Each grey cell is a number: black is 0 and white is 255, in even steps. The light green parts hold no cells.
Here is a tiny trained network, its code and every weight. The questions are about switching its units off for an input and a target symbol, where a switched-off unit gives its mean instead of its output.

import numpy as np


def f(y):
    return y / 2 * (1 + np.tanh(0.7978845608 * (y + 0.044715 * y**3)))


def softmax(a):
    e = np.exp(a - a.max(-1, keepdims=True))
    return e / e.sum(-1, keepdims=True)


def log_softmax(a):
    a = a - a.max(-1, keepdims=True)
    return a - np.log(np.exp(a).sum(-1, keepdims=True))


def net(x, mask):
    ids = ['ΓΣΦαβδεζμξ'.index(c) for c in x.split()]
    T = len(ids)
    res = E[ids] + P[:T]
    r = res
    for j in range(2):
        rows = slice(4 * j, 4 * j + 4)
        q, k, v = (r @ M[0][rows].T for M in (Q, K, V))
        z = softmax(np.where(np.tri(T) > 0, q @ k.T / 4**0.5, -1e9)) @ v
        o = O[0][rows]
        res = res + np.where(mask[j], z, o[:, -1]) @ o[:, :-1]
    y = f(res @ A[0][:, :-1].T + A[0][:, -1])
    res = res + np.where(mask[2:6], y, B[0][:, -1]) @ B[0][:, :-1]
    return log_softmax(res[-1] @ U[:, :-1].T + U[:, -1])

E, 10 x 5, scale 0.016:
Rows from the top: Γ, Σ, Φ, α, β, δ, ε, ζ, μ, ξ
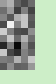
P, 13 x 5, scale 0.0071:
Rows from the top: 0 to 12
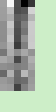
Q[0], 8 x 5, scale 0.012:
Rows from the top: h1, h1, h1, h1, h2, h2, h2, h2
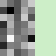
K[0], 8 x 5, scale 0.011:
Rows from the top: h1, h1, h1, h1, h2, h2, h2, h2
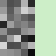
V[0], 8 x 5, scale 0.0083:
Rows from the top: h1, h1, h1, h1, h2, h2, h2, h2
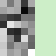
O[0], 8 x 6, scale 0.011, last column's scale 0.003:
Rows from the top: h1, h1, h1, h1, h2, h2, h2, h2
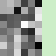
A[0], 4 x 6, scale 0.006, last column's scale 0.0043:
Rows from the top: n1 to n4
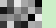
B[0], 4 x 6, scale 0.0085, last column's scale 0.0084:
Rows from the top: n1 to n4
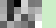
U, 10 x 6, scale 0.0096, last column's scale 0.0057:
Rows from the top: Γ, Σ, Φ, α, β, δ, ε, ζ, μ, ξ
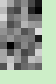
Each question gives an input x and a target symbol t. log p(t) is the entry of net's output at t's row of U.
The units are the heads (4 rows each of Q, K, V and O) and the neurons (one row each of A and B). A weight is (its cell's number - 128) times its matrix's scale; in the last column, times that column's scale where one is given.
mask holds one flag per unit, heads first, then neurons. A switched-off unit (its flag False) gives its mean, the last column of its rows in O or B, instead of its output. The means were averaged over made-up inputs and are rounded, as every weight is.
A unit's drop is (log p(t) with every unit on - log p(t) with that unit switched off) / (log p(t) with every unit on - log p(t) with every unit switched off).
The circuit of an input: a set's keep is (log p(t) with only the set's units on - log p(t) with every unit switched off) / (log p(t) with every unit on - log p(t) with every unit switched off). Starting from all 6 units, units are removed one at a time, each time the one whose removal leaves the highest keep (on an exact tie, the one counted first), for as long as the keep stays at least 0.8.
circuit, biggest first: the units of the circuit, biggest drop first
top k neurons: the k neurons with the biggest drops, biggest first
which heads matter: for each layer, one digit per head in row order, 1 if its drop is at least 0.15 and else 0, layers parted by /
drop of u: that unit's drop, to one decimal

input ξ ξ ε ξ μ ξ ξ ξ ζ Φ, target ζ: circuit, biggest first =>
[h1]
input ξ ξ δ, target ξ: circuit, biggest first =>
[h2; n2]
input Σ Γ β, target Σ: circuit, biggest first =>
[h2; h1]
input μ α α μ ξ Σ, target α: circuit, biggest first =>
[h1; h2]
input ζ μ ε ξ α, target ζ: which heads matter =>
01
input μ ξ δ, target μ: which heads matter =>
11
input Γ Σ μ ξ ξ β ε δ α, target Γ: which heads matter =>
10
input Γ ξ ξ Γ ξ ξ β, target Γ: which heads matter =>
10
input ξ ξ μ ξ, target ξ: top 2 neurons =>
[n3; n4]
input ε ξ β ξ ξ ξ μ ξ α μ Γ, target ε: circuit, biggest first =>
[h2; h1]
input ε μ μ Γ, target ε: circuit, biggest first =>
[h1; h2]
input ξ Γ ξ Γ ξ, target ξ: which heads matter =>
10
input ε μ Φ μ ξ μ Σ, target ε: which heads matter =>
11
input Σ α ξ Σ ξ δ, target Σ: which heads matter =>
11
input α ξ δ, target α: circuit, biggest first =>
[h1]
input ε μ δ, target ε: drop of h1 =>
0.5
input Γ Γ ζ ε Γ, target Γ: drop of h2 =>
0.1
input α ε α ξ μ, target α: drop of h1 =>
0.9
